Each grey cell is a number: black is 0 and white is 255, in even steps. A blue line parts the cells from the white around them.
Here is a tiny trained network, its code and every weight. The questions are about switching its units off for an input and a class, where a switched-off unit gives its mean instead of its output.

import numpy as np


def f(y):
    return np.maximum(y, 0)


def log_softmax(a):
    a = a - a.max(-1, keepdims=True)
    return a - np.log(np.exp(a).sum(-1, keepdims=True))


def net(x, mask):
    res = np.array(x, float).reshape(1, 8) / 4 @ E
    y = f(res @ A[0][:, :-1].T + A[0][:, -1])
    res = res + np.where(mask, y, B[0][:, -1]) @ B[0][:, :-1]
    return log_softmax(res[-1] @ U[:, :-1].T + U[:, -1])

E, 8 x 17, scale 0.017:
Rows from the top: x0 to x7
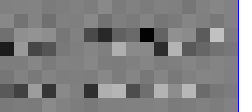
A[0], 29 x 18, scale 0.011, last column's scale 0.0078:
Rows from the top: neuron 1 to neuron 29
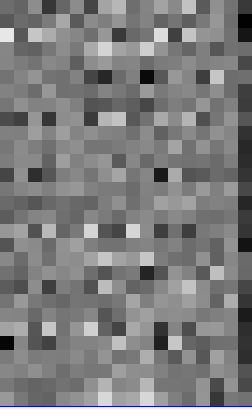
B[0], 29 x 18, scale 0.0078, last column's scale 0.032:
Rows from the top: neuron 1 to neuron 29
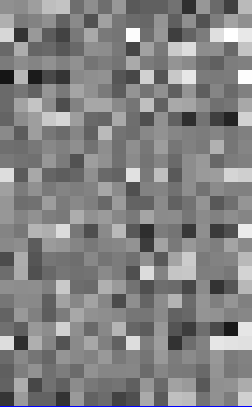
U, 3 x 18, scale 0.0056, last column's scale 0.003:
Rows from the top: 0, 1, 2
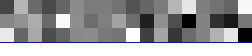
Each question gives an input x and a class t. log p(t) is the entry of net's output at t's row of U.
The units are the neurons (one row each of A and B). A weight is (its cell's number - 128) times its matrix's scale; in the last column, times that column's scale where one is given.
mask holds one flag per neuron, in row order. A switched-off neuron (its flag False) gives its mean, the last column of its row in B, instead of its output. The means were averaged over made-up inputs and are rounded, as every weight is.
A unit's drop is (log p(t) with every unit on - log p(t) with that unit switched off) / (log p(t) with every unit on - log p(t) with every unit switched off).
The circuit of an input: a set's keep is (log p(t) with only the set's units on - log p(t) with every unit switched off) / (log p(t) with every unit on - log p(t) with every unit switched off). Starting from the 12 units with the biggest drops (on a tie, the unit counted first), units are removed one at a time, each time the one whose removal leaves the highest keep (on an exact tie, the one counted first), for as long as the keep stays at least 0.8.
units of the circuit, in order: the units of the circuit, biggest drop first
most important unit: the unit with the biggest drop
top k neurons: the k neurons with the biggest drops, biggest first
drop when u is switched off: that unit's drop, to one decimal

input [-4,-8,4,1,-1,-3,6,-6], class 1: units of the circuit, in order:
(neuron 9)
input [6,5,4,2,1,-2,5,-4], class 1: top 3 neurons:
(neuron 9; neuron 1; neuron 21)
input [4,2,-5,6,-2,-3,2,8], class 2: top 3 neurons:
(neuron 25; neuron 13; neuron 6)
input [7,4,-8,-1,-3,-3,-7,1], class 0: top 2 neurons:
(neuron 29; neuron 4)
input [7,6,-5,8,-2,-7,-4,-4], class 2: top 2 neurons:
(neuron 25; neuron 13)
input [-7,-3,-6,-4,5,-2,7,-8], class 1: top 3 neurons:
(neuron 9; neuron 6; neuron 1)
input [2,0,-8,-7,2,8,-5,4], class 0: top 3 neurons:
(neuron 29; neuron 4; neuron 25)
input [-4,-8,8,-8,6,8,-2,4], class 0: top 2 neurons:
(neuron 6; neuron 25)
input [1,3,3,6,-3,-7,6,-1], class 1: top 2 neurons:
(neuron 9; neuron 3)
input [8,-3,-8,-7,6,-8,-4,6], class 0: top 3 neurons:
(neuron 29; neuron 4; neuron 25)
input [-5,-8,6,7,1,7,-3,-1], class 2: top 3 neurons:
(neuron 25; neuron 13; neuron 29)
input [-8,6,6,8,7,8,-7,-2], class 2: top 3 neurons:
(neuron 25; neuron 13; neuron 9)
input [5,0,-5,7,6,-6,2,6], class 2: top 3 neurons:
(neuron 25; neuron 13; neuron 6)
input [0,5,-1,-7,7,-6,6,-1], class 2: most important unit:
neuron 3
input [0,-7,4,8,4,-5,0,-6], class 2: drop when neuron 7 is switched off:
0.0
